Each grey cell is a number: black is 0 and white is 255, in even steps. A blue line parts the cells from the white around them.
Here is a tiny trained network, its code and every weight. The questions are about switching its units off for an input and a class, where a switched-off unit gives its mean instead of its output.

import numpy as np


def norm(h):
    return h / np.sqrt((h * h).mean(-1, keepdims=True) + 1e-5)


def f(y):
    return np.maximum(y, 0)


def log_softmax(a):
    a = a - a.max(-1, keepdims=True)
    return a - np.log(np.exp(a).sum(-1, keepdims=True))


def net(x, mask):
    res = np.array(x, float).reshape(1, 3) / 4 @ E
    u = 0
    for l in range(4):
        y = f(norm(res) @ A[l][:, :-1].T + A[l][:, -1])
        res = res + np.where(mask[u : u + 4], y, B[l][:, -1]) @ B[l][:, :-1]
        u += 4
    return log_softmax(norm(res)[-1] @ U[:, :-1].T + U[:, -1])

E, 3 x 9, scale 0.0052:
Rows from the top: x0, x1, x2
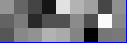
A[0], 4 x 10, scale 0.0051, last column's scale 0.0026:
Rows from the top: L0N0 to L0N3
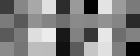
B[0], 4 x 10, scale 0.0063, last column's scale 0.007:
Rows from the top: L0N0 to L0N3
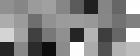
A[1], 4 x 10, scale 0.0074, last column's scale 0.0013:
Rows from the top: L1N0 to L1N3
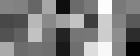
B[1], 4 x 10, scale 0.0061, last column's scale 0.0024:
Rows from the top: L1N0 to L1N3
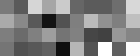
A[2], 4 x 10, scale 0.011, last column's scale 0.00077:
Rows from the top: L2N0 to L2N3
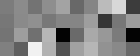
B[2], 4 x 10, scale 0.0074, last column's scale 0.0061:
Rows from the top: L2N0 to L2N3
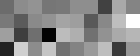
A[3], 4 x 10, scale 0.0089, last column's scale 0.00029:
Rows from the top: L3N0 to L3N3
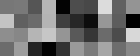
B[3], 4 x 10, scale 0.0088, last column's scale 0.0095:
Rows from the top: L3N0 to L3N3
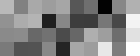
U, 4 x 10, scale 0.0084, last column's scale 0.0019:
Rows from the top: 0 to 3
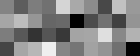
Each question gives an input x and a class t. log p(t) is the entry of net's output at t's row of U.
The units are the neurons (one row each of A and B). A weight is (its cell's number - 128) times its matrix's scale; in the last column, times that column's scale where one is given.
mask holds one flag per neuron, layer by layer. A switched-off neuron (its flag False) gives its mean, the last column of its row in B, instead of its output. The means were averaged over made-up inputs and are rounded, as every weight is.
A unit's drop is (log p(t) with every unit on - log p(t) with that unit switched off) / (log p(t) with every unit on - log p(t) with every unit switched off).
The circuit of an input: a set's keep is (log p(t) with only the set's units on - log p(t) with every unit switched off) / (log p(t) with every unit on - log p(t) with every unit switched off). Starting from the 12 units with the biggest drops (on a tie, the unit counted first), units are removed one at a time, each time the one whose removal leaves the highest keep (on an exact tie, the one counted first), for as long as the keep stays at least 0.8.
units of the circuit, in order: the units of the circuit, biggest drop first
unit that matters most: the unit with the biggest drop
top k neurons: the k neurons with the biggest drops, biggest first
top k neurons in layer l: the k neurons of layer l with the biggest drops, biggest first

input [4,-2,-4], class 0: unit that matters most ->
L3N3
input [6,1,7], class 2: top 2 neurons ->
L0N2, L1N1
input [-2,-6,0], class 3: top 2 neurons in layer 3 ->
L3N1, L3N3
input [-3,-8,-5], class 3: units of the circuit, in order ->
L2N3, L0N2
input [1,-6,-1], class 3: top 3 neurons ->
L0N2, L2N3, L0N3
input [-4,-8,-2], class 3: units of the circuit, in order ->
L2N3, L3N1
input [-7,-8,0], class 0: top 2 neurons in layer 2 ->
L2N2, L2N1
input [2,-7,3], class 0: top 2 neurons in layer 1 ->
L1N3, L1N0
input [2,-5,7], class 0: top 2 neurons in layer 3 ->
L3N3, L3N1
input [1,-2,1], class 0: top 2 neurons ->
L0N0, L1N3
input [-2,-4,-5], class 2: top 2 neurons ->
L0N0, L0N2
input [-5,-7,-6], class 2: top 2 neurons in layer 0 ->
L0N0, L0N2
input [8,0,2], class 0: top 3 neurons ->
L1N3, L3N3, L0N3
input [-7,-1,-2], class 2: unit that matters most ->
L0N3
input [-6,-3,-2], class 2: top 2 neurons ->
L0N3, L1N0
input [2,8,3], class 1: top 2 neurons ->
L0N3, L1N0
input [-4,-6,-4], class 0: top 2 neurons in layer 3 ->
L3N3, L3N2
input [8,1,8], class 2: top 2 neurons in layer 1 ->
L1N1, L1N0
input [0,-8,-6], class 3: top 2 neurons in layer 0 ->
L0N2, L0N3
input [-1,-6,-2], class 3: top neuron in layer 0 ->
L0N2
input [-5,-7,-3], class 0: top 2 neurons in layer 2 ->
L2N2, L2N1
